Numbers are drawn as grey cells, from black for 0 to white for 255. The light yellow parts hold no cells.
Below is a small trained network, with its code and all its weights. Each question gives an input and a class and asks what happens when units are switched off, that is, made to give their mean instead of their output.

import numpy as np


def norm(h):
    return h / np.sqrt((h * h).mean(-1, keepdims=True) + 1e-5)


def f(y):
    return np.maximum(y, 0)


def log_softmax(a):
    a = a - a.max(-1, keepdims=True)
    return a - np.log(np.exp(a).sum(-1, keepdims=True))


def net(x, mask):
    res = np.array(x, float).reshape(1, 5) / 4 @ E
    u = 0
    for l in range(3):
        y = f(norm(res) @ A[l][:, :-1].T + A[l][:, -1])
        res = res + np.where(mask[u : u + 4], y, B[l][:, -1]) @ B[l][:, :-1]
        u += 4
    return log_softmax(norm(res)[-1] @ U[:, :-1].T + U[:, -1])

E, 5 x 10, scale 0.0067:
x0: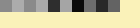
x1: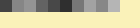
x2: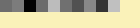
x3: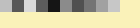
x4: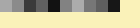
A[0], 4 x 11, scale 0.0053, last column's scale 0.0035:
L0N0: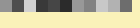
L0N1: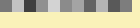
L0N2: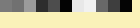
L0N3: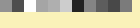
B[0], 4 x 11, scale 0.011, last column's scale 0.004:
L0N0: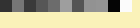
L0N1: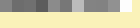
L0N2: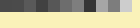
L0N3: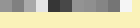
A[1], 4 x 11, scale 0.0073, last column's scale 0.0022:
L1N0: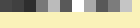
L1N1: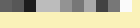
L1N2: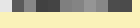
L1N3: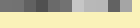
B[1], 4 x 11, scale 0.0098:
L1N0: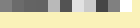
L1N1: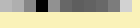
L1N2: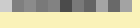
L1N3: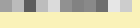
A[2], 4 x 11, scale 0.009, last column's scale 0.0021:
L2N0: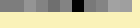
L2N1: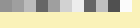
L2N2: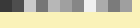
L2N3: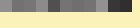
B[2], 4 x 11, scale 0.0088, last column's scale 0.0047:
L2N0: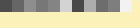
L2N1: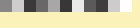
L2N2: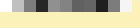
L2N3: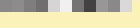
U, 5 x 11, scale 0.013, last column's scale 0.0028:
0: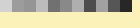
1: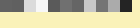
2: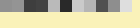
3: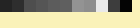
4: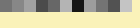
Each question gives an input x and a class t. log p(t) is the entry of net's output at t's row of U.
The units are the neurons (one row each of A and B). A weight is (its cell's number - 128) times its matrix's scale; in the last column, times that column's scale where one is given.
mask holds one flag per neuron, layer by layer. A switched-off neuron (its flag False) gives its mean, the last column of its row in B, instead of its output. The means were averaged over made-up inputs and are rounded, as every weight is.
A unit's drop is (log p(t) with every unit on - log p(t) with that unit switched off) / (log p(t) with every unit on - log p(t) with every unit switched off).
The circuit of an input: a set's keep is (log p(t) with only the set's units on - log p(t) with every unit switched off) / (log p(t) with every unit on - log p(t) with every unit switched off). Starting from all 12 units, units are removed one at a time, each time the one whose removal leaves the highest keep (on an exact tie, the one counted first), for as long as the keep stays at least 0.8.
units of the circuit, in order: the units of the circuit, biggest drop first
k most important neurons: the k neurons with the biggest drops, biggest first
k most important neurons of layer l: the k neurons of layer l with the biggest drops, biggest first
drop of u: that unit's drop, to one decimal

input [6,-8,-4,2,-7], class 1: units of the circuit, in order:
[L0N3]
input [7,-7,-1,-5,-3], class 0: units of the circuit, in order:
[L0N3 L1N0]
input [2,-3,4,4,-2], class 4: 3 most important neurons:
[L1N0 L2N0 L1N3]
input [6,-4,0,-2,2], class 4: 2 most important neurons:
[L1N0 L2N1]
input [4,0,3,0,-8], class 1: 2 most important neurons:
[L0N3 L0N0]
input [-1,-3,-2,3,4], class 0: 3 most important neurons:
[L1N0 L1N2 L0N1]
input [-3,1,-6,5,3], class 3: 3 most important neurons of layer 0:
[L0N0 L0N2 L0N1]
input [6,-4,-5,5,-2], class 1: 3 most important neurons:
[L0N3 L1N1 L2N2]
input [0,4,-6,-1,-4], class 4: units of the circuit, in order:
[L1N0 L0N0]
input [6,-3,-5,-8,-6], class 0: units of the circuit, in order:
[L0N3 L1N0]
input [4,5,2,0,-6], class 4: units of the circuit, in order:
[L1N0 L2N0]
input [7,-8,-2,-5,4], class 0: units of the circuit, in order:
[L1N0 L0N3]
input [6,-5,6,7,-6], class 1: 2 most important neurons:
[L0N3 L0N0]
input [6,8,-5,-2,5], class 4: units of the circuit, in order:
[L1N0]
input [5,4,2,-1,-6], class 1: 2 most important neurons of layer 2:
[L2N2 L2N3]
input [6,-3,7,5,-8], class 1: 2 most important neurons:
[L0N3 L0N0]
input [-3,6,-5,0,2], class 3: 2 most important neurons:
[L0N2 L0N0]
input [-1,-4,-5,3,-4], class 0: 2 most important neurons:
[L0N3 L1N0]
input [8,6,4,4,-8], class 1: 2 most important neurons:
[L1N1 L0N3]
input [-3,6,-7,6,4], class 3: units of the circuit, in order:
[L0N0]
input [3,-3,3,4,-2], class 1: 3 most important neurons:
[L0N3 L0N0 L1N1]
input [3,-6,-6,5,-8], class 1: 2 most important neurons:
[L0N3 L1N0]
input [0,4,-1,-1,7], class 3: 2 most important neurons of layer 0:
[L0N2 L0N1]
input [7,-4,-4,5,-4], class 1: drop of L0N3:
0.5
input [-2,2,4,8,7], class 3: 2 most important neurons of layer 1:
[L1N1 L1N0]
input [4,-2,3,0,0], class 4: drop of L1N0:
0.8
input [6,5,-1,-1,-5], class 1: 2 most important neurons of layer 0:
[L0N3 L0N0]
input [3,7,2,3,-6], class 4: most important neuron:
[L1N0]
